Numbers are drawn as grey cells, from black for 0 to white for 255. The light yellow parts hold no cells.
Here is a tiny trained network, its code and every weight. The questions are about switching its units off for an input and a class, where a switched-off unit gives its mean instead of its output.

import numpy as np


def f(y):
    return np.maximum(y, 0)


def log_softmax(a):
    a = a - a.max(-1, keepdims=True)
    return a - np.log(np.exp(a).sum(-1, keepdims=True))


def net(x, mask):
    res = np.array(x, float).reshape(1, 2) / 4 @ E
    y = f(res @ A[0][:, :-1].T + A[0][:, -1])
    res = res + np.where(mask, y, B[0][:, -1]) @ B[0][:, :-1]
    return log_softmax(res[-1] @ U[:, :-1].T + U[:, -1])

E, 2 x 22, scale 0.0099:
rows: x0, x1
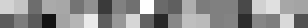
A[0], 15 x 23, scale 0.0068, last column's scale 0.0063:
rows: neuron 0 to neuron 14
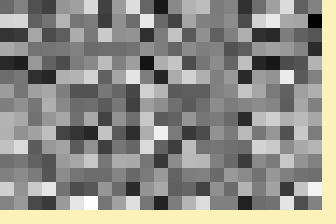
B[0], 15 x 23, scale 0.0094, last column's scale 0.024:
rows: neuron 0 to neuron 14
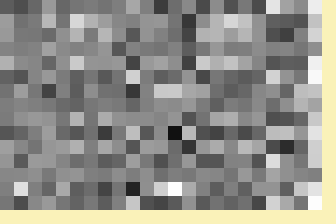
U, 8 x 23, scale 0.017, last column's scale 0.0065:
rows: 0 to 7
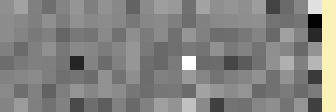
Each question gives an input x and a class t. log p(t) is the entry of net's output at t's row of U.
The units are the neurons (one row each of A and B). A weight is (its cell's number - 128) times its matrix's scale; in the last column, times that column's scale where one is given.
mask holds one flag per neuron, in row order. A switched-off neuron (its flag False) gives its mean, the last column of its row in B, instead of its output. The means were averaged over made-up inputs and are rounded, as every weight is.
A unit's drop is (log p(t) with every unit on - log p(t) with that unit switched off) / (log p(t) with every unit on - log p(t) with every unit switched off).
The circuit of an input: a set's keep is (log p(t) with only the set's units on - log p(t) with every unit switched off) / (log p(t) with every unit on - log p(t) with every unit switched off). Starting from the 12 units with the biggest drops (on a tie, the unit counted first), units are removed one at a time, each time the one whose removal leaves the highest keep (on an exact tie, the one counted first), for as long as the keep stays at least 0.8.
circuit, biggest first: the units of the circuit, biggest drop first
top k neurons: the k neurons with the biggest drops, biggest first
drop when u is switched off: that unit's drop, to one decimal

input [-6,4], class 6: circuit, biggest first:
neuron 4
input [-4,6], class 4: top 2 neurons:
neuron 1; neuron 10
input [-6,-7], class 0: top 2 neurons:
neuron 4; neuron 2
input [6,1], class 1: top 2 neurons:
neuron 10; neuron 9
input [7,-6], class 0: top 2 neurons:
neuron 10; neuron 1
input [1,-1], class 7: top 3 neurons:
neuron 4; neuron 2; neuron 1
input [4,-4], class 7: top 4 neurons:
neuron 4; neuron 9; neuron 2; neuron 13
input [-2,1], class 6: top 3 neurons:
neuron 13; neuron 9; neuron 5
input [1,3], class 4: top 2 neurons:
neuron 4; neuron 2
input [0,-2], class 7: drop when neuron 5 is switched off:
0.1
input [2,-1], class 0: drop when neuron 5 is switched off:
0.2
